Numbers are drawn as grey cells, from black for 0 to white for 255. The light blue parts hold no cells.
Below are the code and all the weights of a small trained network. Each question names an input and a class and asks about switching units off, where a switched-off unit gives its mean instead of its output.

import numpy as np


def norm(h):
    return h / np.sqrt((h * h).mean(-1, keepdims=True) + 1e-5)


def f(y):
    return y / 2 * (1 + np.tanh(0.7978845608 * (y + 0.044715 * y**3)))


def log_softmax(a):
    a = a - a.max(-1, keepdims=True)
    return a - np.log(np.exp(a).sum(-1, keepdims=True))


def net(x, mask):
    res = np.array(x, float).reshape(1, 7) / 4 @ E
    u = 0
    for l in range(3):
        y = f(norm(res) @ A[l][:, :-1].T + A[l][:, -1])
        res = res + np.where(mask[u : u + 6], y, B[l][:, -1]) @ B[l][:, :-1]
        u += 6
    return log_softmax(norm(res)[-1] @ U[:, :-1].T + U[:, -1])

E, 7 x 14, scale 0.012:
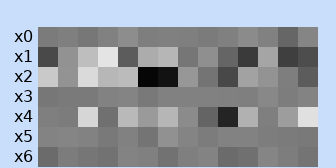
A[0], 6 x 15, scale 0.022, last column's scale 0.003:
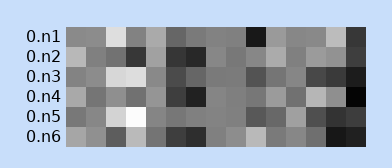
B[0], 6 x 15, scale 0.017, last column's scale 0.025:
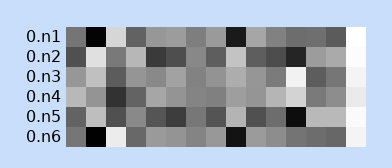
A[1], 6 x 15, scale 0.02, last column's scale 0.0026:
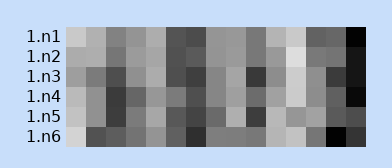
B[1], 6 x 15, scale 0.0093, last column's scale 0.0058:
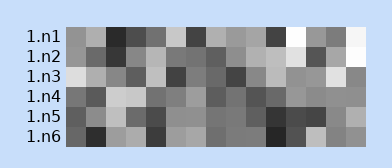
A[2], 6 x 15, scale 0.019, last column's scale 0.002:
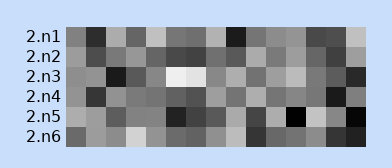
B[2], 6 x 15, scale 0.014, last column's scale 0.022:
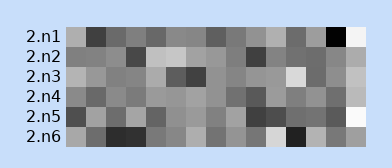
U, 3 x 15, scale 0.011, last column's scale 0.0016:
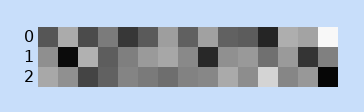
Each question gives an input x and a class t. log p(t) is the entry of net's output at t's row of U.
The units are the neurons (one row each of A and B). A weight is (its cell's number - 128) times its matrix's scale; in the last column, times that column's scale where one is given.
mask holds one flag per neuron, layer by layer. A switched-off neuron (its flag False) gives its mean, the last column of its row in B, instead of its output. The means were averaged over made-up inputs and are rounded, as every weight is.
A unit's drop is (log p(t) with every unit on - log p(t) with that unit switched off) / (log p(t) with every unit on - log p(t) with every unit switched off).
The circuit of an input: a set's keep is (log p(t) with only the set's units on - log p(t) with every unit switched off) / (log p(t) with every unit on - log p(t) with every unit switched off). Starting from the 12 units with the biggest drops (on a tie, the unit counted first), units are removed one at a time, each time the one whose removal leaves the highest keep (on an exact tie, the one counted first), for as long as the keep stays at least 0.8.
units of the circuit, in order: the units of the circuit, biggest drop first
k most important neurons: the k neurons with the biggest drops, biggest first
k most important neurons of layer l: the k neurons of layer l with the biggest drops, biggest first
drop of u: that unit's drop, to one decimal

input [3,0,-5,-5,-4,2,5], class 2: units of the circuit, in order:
0.n2, 0.n1
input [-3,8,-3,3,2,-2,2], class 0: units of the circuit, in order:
0.n5
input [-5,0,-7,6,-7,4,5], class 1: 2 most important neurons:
0.n5, 0.n2
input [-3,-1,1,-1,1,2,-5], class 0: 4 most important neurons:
0.n2, 0.n6, 0.n3, 2.n1
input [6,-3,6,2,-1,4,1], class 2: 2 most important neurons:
0.n3, 0.n4
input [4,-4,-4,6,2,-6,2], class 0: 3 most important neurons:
0.n1, 0.n6, 0.n3
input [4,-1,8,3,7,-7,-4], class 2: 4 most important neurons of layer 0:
0.n4, 0.n3, 0.n6, 0.n2
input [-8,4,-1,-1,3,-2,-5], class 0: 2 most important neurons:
0.n5, 0.n6
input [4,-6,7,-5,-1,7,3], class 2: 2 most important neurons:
0.n4, 0.n5
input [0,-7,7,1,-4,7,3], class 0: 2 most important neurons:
0.n2, 0.n3
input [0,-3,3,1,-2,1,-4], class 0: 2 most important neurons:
0.n2, 0.n1
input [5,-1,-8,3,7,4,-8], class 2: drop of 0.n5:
1.6
